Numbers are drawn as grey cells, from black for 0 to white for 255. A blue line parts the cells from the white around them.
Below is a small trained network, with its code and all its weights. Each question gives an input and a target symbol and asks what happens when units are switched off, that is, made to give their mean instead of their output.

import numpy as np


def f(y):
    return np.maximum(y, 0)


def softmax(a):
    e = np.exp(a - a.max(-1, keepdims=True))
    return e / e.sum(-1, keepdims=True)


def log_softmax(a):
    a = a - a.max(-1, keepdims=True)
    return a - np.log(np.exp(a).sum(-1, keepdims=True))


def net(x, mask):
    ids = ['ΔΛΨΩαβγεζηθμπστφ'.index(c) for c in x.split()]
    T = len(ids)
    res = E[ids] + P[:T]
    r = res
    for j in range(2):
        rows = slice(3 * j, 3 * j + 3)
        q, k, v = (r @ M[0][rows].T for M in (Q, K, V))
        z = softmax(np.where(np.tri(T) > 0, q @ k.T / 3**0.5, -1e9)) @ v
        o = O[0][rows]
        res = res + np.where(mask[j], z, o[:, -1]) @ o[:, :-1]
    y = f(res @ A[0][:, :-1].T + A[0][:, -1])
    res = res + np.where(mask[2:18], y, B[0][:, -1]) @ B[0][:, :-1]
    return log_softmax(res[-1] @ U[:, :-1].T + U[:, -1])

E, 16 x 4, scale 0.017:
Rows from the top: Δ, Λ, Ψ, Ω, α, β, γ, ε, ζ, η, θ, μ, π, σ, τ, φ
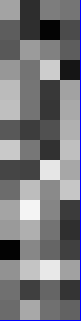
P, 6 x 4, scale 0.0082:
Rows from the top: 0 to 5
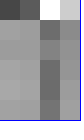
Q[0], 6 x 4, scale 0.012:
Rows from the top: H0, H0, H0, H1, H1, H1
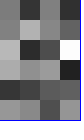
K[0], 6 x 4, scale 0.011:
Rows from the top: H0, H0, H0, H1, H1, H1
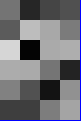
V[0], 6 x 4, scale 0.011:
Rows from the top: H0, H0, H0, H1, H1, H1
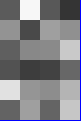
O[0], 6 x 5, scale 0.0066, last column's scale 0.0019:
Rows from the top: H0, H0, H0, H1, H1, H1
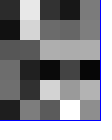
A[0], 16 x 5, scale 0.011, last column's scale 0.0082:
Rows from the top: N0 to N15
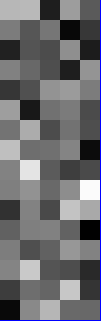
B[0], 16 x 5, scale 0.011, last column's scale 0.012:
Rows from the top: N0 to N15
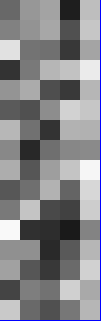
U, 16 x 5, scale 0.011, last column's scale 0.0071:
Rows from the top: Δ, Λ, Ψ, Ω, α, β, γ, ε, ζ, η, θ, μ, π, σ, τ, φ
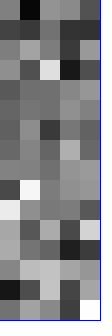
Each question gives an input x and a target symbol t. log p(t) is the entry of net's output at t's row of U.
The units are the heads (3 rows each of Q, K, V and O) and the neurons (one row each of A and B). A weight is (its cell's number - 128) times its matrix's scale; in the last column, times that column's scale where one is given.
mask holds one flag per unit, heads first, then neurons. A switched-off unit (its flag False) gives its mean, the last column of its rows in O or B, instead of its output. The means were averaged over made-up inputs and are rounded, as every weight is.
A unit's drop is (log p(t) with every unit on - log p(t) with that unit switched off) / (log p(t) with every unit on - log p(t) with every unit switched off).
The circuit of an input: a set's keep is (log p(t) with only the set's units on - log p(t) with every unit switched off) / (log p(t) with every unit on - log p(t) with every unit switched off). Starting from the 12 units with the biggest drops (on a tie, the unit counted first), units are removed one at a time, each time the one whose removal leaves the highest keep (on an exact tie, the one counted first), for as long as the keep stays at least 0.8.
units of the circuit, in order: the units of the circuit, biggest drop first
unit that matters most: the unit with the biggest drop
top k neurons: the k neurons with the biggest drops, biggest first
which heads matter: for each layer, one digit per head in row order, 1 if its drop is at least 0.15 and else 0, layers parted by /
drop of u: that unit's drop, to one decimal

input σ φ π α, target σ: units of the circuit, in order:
H1; N13
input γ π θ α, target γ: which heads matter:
11
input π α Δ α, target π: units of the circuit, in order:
H1; N0
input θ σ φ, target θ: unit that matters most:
H0
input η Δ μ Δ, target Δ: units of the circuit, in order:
H0; N10
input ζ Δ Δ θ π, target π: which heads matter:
10
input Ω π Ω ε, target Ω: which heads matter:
01
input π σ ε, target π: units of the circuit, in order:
H1; N0
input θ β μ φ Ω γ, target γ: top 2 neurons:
N14; N10
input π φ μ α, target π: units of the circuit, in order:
N0; H1
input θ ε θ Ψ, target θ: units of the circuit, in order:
H0; N8; N6
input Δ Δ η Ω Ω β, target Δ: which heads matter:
11
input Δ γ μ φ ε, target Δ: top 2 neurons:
N7; N5
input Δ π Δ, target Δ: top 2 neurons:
N5; N10
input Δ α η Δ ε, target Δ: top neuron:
N7
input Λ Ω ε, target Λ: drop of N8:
0.1
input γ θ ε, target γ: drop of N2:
0.0
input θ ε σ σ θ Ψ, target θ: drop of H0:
0.9
